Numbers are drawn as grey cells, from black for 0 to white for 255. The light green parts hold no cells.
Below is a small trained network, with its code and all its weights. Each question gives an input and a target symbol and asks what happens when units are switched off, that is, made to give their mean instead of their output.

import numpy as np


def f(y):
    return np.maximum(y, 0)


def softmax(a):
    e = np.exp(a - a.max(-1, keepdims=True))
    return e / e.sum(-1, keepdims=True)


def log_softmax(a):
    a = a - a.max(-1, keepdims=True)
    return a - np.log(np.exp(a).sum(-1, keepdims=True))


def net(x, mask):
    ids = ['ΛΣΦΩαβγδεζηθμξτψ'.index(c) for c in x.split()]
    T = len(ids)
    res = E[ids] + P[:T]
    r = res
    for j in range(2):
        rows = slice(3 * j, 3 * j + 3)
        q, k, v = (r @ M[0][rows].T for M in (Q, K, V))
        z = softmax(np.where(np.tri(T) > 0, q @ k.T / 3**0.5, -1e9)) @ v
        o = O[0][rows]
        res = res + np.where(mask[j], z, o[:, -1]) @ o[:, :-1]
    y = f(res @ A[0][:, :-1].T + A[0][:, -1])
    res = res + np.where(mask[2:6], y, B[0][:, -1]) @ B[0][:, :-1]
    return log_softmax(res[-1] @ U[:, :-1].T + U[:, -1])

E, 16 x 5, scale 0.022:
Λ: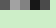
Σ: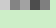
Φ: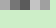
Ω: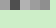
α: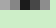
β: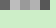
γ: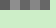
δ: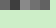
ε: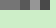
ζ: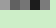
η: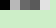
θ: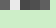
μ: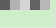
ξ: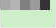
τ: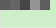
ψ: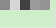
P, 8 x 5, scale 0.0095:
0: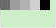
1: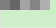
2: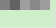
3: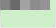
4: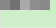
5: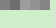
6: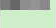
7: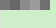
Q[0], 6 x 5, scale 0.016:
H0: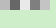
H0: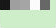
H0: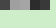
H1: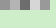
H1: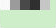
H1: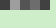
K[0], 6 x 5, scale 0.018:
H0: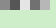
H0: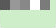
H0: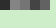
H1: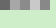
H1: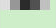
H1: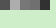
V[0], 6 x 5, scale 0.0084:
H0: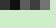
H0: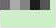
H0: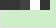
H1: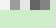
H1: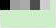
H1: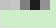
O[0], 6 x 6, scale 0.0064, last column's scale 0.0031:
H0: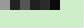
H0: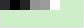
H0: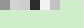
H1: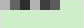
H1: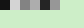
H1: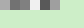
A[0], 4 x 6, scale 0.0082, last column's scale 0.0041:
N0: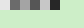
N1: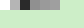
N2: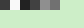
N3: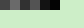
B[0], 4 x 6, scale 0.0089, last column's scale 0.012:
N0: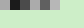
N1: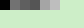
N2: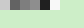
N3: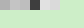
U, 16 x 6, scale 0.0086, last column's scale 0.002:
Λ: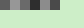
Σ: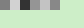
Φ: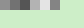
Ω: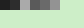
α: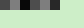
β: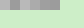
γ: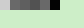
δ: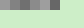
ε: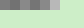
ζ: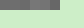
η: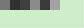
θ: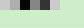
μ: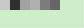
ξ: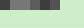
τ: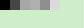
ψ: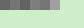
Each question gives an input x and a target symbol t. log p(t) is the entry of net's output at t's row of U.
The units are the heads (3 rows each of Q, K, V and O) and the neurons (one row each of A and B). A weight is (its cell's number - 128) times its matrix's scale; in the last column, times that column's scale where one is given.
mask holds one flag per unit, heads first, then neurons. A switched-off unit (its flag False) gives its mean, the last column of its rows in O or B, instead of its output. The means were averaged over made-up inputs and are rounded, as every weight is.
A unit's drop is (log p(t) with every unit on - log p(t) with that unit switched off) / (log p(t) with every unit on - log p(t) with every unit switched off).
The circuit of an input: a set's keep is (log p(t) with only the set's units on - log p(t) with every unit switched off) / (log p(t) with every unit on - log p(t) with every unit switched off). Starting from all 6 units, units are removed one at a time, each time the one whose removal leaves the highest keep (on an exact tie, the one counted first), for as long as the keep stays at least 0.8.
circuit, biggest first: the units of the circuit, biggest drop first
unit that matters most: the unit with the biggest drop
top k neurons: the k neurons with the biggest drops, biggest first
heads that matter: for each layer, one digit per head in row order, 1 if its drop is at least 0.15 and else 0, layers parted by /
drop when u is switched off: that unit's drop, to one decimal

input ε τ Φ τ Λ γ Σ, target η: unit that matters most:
H1
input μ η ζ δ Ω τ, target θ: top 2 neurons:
[N1, N2]
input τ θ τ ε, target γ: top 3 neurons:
[N0, N1, N2]
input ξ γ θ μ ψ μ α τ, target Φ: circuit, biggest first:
[H0, H1]
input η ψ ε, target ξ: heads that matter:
01
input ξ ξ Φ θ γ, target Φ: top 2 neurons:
[N2, N0]
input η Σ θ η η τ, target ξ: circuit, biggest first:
[H1, N2]
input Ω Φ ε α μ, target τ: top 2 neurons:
[N2, N3]
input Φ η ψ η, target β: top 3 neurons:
[N2, N1, N0]
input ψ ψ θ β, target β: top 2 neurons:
[N1, N0]
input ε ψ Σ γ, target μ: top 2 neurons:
[N0, N1]
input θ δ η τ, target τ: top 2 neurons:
[N2, N3]
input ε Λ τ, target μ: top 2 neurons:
[N0, N1]
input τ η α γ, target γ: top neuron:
[N0]
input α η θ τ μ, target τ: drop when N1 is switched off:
-0.1
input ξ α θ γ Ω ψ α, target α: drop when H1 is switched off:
0.2
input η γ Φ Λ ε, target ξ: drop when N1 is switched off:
-0.1
